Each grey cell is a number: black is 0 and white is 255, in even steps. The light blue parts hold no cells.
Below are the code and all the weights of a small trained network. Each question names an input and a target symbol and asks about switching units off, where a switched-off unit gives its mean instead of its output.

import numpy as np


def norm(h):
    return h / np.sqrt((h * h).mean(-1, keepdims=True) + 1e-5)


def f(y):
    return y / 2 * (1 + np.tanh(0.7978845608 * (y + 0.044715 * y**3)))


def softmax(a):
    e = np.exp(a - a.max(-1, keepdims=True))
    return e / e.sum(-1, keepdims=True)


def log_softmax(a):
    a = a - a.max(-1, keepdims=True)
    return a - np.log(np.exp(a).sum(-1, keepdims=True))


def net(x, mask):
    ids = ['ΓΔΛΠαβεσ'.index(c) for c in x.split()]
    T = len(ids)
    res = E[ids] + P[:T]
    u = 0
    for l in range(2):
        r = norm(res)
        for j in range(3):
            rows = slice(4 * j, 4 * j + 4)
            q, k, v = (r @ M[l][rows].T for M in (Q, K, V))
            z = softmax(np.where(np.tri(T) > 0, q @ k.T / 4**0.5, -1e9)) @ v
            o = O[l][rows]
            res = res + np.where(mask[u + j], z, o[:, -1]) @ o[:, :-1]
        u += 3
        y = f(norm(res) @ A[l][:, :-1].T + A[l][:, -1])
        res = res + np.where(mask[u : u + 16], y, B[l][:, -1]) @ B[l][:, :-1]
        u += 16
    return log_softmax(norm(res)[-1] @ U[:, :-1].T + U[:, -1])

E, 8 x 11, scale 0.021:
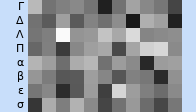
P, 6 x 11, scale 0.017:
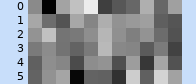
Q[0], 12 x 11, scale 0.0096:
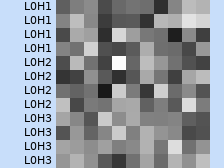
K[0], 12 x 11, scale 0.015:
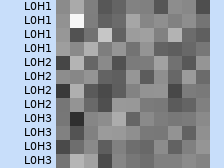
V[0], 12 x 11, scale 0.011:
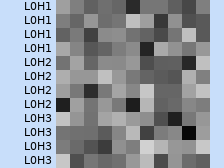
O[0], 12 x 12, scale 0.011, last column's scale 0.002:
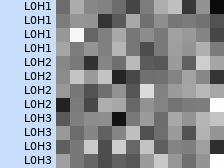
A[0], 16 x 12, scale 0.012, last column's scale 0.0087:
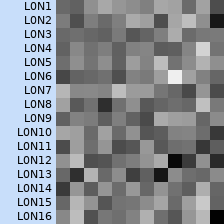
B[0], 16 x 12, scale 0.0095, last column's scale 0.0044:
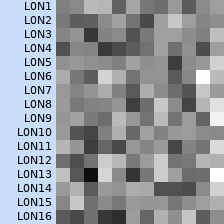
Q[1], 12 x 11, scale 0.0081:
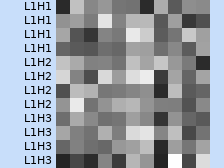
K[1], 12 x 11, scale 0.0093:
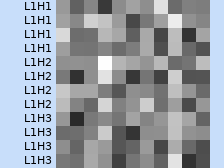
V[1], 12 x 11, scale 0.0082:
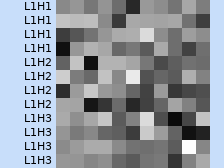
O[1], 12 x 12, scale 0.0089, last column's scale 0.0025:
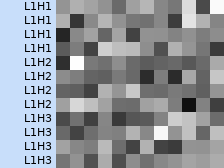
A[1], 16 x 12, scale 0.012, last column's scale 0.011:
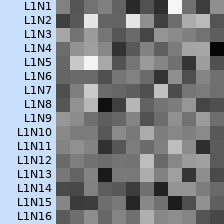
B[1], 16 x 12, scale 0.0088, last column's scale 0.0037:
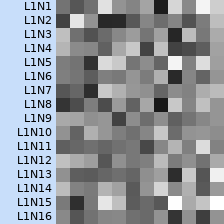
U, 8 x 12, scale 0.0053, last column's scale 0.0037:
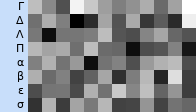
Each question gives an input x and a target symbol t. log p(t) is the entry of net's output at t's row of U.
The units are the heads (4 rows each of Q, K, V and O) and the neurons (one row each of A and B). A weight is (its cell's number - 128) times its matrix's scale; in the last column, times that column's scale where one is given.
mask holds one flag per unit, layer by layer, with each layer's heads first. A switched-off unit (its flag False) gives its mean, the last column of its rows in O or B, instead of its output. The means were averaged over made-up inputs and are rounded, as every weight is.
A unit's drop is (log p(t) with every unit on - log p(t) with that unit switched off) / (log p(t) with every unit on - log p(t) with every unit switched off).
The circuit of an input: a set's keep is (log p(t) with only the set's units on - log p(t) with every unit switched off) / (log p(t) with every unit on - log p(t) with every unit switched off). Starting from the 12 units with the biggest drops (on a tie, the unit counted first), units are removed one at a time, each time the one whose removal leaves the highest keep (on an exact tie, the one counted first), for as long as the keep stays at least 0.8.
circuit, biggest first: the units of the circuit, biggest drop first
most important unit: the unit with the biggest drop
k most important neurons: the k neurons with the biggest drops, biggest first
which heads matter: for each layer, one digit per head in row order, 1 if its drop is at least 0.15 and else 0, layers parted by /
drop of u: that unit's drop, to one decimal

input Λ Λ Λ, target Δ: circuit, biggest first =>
(L1N2 L0H1)
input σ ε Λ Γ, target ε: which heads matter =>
010 / 000
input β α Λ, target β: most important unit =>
L0H3
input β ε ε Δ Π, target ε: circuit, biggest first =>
(L0H2 L0H3)
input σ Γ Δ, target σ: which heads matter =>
011 / 010
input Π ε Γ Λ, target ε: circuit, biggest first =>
(L0H2 L1H1)
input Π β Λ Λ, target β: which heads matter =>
011 / 000
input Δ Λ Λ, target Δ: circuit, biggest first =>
(L0H1 L1N2)
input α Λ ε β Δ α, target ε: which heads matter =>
001 / 100
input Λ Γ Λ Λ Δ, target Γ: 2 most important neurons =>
(L0N13 L1N1)
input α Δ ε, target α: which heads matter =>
001 / 001
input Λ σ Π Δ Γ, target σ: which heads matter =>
010 / 010
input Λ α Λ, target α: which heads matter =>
010 / 001
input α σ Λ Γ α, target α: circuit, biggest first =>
(L1H3 L0H2)
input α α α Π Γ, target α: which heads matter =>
001 / 000
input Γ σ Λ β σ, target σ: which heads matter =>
010 / 000
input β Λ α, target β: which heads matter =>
001 / 000
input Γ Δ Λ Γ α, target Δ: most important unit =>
L0H1
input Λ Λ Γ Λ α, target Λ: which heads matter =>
100 / 010
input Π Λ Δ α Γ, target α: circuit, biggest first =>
(L0H2)
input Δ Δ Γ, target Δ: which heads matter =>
000 / 000
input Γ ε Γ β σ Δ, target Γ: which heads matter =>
100 / 000
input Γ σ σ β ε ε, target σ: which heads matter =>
011 / 010
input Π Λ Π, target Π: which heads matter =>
000 / 001
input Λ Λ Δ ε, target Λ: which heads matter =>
100 / 000
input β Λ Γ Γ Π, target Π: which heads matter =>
100 / 001
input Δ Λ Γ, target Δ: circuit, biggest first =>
(L0H2)
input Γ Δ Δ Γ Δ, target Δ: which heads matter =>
100 / 000
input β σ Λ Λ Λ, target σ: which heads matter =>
010 / 000
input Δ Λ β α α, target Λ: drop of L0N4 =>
0.1
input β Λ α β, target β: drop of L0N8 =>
0.1
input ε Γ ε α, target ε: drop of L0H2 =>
0.3
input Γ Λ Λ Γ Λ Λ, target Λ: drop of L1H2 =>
0.3
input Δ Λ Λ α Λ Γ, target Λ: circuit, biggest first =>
(L0H1)
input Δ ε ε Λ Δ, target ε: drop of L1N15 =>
-0.1
